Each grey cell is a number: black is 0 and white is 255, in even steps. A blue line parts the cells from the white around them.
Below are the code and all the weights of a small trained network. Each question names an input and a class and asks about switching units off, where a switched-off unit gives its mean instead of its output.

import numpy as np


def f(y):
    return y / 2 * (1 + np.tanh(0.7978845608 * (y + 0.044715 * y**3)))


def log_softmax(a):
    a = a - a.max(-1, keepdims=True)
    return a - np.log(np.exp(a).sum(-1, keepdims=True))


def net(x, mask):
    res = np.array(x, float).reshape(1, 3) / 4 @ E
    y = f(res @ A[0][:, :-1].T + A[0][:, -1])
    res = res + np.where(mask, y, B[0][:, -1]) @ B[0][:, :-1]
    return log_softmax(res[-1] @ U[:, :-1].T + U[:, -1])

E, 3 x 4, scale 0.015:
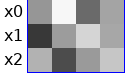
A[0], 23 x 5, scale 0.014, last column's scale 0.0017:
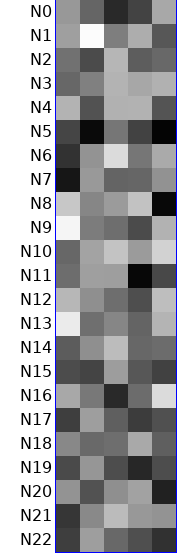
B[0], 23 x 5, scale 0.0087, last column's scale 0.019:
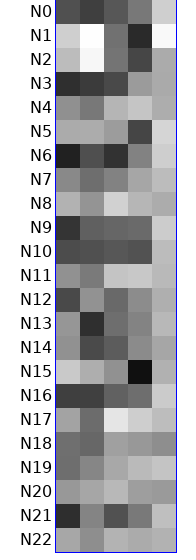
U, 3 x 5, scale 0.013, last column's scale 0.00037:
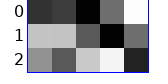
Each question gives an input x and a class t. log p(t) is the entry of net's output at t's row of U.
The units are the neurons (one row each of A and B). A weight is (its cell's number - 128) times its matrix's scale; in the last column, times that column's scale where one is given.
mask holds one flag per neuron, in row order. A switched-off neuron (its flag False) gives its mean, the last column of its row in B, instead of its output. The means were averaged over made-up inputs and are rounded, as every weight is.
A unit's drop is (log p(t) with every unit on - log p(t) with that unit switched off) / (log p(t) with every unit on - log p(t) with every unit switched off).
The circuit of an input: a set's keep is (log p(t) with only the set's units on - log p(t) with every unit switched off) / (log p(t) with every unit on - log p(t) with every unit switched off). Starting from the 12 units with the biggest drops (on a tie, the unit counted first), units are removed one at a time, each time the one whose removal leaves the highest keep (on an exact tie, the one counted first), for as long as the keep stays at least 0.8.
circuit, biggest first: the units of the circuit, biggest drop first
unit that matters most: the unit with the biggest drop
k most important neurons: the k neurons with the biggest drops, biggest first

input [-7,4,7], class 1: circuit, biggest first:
(N2)
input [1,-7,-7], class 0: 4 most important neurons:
(N0; N16; N9; N8)
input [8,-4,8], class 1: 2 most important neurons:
(N1; N17)
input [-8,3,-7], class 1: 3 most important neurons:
(N15; N5; N2)
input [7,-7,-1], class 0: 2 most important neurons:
(N16; N9)
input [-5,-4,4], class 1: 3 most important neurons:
(N5; N6; N2)
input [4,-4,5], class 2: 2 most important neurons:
(N8; N6)
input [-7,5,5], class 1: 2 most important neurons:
(N2; N15)
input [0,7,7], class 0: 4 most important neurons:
(N6; N10; N3; N21)
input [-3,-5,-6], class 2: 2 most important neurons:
(N17; N11)
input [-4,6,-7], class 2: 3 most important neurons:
(N17; N11; N22)
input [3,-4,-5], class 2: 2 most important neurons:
(N17; N6)
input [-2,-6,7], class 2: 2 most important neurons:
(N4; N8)
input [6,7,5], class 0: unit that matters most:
N3
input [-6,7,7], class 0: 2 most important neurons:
(N6; N3)
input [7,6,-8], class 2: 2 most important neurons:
(N17; N11)
